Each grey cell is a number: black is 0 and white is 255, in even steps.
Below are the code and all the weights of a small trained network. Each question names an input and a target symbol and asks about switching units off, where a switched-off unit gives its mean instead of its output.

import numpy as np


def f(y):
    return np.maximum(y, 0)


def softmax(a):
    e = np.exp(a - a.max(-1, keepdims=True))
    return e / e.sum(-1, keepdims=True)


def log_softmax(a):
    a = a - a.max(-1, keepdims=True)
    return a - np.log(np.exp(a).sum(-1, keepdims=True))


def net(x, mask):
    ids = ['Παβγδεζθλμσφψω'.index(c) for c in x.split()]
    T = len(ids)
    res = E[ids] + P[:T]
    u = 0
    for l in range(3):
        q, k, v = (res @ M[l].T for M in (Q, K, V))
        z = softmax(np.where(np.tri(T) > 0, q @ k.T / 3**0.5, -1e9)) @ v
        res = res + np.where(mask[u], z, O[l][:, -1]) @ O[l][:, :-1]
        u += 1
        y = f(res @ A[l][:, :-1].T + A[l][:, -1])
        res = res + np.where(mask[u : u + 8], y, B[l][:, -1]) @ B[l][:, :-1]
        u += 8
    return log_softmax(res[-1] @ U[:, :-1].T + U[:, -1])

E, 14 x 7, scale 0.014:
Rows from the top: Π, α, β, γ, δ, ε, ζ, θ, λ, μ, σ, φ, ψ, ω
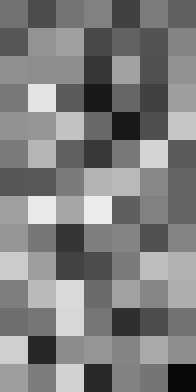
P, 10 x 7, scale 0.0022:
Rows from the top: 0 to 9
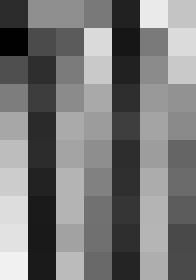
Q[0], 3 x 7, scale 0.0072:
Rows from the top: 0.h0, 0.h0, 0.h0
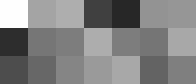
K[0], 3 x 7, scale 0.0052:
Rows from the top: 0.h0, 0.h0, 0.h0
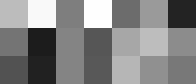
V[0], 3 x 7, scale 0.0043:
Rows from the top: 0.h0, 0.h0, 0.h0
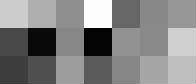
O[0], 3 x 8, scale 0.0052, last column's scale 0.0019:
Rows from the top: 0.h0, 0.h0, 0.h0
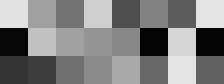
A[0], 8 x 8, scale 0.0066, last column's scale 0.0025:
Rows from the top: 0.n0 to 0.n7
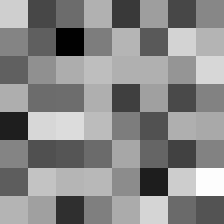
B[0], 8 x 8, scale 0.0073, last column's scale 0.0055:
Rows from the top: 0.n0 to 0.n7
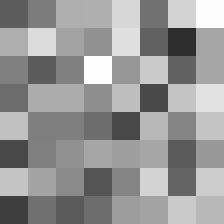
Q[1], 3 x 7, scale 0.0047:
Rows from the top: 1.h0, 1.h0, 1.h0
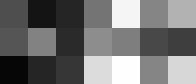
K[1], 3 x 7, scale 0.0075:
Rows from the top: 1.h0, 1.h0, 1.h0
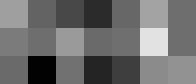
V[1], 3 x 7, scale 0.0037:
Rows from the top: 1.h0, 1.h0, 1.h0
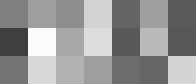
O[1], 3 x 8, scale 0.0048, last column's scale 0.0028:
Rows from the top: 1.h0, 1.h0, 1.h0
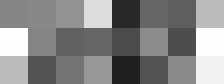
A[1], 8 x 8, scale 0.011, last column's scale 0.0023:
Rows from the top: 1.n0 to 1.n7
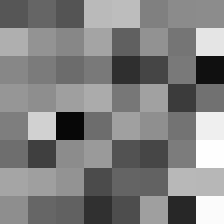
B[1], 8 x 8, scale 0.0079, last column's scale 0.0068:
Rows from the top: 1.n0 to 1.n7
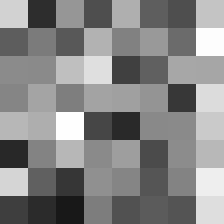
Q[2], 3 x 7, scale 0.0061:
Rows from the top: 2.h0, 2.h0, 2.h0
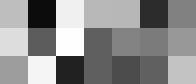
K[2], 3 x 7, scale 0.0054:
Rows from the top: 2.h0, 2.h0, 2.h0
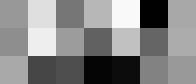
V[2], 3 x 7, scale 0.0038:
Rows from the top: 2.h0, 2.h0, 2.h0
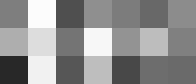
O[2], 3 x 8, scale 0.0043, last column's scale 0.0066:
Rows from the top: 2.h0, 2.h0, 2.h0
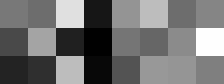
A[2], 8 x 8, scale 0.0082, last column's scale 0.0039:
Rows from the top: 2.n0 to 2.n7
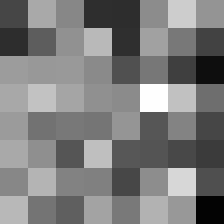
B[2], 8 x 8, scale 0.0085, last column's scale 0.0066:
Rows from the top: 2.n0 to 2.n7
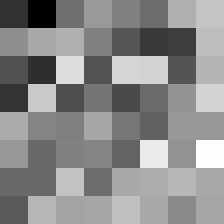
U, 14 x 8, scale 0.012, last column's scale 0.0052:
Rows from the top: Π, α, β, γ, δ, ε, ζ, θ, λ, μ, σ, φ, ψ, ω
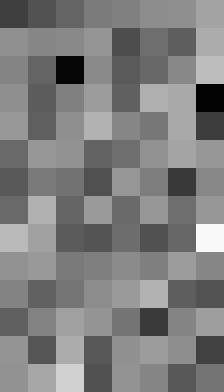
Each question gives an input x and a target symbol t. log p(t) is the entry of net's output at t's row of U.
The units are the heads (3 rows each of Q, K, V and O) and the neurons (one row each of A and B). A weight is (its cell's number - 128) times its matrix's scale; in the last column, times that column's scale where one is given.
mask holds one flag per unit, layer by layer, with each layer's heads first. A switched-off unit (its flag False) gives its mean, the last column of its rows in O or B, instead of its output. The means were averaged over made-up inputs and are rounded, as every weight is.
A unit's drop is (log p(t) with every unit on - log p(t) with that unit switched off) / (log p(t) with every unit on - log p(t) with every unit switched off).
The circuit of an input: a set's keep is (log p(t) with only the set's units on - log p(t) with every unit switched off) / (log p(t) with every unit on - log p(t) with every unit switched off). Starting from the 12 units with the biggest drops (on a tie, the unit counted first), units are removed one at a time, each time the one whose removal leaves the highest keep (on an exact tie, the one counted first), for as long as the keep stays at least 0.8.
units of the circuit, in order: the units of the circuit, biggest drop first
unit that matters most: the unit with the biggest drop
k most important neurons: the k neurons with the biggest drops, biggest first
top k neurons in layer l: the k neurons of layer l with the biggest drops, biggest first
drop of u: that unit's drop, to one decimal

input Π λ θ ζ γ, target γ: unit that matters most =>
1.h0
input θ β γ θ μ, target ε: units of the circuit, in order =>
2.n3, 1.n4, 0.n7
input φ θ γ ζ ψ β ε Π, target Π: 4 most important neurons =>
1.n3, 2.n0, 1.n6, 1.n1
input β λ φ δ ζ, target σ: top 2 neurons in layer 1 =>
1.n0, 1.n4
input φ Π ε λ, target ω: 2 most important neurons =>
0.n1, 1.n4
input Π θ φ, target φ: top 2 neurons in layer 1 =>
1.n5, 1.n2
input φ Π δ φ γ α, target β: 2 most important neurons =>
1.n7, 0.n0
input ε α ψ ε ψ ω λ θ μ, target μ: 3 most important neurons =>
0.n0, 0.n3, 1.n0
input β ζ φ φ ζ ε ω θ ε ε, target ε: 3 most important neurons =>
0.n7, 2.n3, 1.n4
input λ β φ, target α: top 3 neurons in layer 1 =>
1.n7, 1.n2, 1.n0
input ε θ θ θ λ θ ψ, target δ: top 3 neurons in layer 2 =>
2.n4, 2.n2, 2.n5
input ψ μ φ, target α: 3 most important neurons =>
2.n1, 0.n0, 0.n3
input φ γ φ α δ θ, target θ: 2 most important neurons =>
2.n3, 1.n1
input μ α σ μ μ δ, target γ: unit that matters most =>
2.n5
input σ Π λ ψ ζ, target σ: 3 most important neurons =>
1.n0, 0.n2, 0.n3
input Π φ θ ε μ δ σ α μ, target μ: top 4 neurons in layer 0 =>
0.n0, 0.n3, 0.n7, 0.n2
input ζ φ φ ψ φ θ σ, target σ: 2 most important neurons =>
0.n0, 0.n3
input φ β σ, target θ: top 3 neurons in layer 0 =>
0.n2, 0.n6, 0.n4
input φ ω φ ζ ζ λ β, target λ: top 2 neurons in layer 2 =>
2.n0, 2.n2
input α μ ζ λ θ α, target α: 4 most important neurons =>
0.n0, 2.n1, 0.n3, 1.n2
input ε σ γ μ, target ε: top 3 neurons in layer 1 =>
1.n4, 1.n0, 1.n7
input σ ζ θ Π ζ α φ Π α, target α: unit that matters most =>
0.n0
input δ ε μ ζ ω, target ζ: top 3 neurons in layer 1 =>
1.n7, 1.n6, 1.n3
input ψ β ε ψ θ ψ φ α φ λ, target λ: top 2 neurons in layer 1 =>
1.n3, 1.n0
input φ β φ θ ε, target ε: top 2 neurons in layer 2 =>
2.n3, 2.n6
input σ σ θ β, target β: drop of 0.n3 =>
0.2
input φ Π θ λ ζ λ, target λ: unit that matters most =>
0.n1
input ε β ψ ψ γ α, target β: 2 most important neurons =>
0.n0, 1.n7
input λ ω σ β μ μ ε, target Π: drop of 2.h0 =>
-0.2
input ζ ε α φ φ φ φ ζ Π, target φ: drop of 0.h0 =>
0.1
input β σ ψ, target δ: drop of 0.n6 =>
0.2
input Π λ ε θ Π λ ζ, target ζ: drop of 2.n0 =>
0.0
